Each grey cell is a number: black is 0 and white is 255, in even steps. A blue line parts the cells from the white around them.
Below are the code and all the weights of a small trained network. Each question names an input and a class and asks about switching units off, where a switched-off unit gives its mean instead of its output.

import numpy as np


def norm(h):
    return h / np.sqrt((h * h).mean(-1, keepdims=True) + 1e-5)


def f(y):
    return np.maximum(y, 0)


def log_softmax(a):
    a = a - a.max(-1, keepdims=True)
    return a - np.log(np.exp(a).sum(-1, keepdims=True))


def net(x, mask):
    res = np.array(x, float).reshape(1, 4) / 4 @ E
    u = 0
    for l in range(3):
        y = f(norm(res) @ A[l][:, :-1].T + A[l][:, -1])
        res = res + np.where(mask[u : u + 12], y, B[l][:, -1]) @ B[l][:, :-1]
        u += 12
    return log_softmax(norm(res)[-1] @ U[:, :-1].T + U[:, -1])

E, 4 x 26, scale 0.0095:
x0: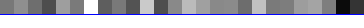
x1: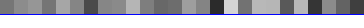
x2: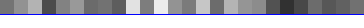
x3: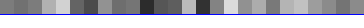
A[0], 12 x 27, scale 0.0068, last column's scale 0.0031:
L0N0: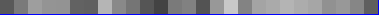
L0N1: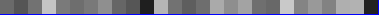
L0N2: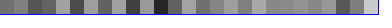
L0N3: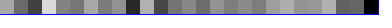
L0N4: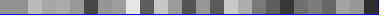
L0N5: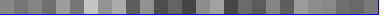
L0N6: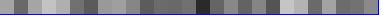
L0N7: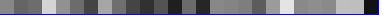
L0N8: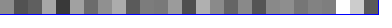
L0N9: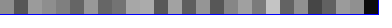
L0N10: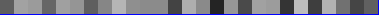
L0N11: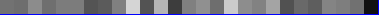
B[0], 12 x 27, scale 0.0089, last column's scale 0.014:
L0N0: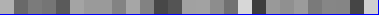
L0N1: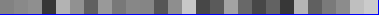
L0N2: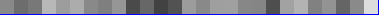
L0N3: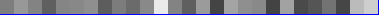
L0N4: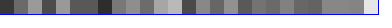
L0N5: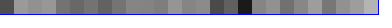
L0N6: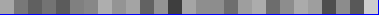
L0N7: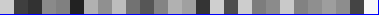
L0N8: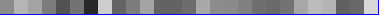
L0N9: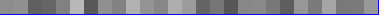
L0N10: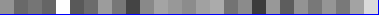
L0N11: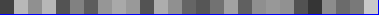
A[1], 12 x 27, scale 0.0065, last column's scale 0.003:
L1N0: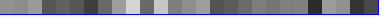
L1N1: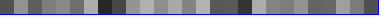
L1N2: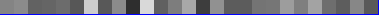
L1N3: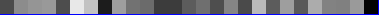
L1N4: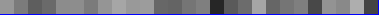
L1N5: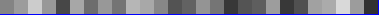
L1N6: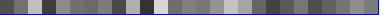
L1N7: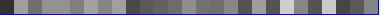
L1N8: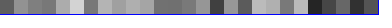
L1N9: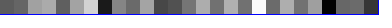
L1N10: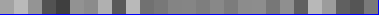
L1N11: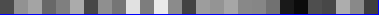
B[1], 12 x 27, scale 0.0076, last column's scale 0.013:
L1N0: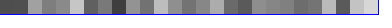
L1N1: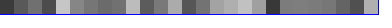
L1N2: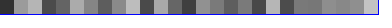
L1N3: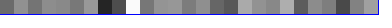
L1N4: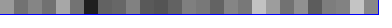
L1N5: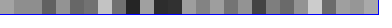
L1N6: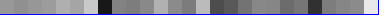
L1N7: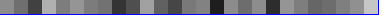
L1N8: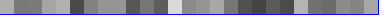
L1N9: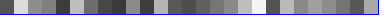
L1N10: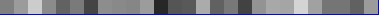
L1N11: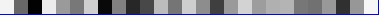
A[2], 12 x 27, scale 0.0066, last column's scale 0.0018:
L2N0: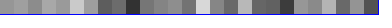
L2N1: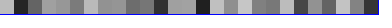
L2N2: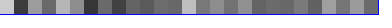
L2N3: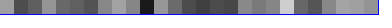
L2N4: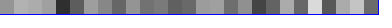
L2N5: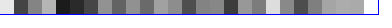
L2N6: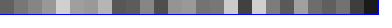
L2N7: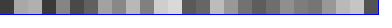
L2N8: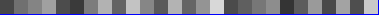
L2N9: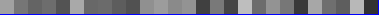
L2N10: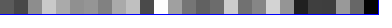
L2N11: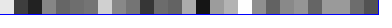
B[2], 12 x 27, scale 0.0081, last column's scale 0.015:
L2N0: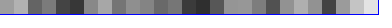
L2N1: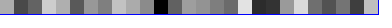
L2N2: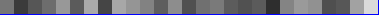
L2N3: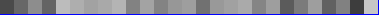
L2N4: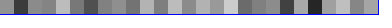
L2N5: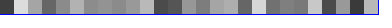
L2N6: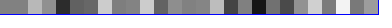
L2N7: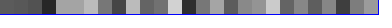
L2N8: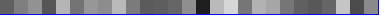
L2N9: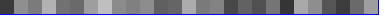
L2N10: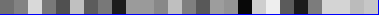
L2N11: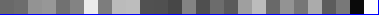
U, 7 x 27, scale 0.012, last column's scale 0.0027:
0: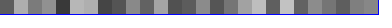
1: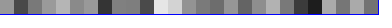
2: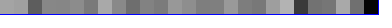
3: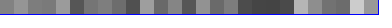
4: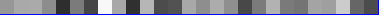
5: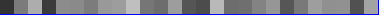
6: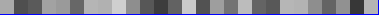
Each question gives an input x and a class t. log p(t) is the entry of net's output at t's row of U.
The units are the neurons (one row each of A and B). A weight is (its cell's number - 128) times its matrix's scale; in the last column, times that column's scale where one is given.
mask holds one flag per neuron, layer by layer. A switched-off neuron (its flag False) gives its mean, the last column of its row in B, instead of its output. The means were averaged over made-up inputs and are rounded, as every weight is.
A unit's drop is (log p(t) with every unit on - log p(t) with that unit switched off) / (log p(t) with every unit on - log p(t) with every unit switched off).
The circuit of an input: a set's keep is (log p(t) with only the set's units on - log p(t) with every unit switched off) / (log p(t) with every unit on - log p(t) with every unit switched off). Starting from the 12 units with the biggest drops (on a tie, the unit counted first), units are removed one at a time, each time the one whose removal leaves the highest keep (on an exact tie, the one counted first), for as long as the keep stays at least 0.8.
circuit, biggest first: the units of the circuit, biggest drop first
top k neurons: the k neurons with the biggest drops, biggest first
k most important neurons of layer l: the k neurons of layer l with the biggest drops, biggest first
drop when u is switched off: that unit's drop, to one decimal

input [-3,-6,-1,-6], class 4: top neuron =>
L0N8
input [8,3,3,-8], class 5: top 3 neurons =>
L1N11, L0N3, L0N11
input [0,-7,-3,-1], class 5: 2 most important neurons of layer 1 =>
L1N11, L1N2
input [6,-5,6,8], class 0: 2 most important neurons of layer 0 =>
L0N7, L0N10
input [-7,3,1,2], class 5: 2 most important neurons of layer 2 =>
L2N5, L2N3
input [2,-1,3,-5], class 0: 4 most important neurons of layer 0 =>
L0N7, L0N8, L0N1, L0N0
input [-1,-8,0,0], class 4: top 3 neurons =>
L0N8, L0N4, L0N10
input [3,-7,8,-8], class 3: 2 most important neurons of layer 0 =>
L0N3, L0N11
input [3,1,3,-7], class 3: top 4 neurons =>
L0N7, L0N4, L0N3, L1N5
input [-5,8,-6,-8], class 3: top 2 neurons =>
L0N7, L0N10
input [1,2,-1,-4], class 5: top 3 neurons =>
L1N11, L0N11, L0N3
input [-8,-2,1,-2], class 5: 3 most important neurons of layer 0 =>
L0N8, L0N7, L0N3
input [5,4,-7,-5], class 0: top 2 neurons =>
L0N1, L0N3
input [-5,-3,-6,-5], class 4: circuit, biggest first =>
L0N8
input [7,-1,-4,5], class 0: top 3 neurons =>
L0N3, L1N9, L0N10
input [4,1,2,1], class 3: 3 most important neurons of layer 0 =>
L0N7, L0N0, L0N6
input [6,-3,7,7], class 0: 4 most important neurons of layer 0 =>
L0N7, L0N1, L0N10, L0N8
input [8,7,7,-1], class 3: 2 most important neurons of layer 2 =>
L2N6, L2N0
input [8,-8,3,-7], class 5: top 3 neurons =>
L1N11, L0N3, L0N2
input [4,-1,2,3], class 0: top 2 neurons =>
L0N7, L0N1
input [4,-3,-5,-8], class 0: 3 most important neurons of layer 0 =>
L0N10, L0N1, L0N3
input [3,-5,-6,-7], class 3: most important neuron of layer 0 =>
L0N8
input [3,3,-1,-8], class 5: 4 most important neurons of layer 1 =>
L1N11, L1N1, L1N7, L1N6
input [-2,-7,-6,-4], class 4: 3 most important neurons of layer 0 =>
L0N8, L0N4, L0N10
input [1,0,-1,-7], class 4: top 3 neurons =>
L0N4, L0N3, L1N5
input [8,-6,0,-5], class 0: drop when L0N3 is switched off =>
0.0
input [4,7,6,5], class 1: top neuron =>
L0N11
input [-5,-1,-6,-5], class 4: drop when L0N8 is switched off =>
0.6
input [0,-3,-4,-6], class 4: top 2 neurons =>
L0N8, L0N4
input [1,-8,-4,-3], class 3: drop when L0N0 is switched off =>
0.1
